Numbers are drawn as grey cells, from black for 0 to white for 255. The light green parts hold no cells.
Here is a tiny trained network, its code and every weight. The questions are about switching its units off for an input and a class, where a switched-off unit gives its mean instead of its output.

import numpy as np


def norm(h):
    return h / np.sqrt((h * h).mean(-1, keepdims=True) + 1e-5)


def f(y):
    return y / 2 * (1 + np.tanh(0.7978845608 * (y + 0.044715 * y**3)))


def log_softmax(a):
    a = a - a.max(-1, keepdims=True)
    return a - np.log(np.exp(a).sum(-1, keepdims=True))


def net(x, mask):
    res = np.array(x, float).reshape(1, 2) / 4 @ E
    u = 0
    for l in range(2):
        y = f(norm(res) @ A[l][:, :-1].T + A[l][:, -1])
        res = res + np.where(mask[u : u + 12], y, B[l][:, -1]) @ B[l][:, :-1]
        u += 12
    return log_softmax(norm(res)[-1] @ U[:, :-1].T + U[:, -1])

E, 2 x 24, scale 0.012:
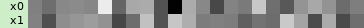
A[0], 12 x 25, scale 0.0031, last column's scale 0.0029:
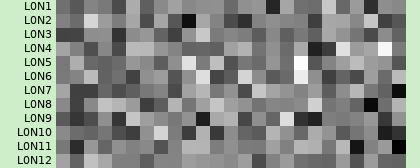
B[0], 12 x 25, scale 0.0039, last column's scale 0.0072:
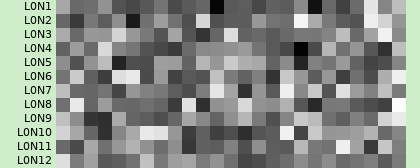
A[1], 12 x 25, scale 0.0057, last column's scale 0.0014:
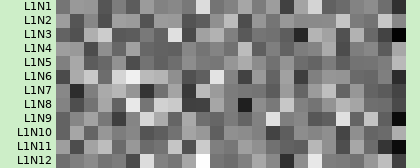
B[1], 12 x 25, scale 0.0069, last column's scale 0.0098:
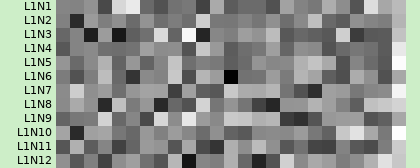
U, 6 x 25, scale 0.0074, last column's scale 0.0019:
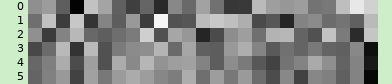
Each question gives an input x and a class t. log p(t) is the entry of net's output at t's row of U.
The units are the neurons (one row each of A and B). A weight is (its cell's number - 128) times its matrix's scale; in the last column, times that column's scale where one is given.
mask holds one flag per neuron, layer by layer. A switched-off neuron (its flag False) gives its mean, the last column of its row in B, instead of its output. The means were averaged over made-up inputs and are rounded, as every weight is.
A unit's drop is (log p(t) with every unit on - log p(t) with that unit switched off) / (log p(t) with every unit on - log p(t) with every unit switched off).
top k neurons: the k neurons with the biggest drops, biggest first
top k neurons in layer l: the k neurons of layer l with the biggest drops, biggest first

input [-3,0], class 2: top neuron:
(L0N6)
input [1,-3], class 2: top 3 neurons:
(L0N4; L0N9; L1N7)
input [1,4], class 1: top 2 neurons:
(L0N9; L0N6)
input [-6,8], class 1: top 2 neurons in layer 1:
(L1N3; L1N11)
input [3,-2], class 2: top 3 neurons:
(L0N9; L0N4; L1N8)
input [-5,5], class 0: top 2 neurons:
(L1N12; L0N4)
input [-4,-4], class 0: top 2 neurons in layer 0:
(L0N8; L0N1)
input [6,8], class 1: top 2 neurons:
(L1N3; L1N7)
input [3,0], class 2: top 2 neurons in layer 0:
(L0N9; L0N6)
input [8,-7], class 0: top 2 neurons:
(L1N8; L0N8)
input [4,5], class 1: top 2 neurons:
(L0N6; L1N7)
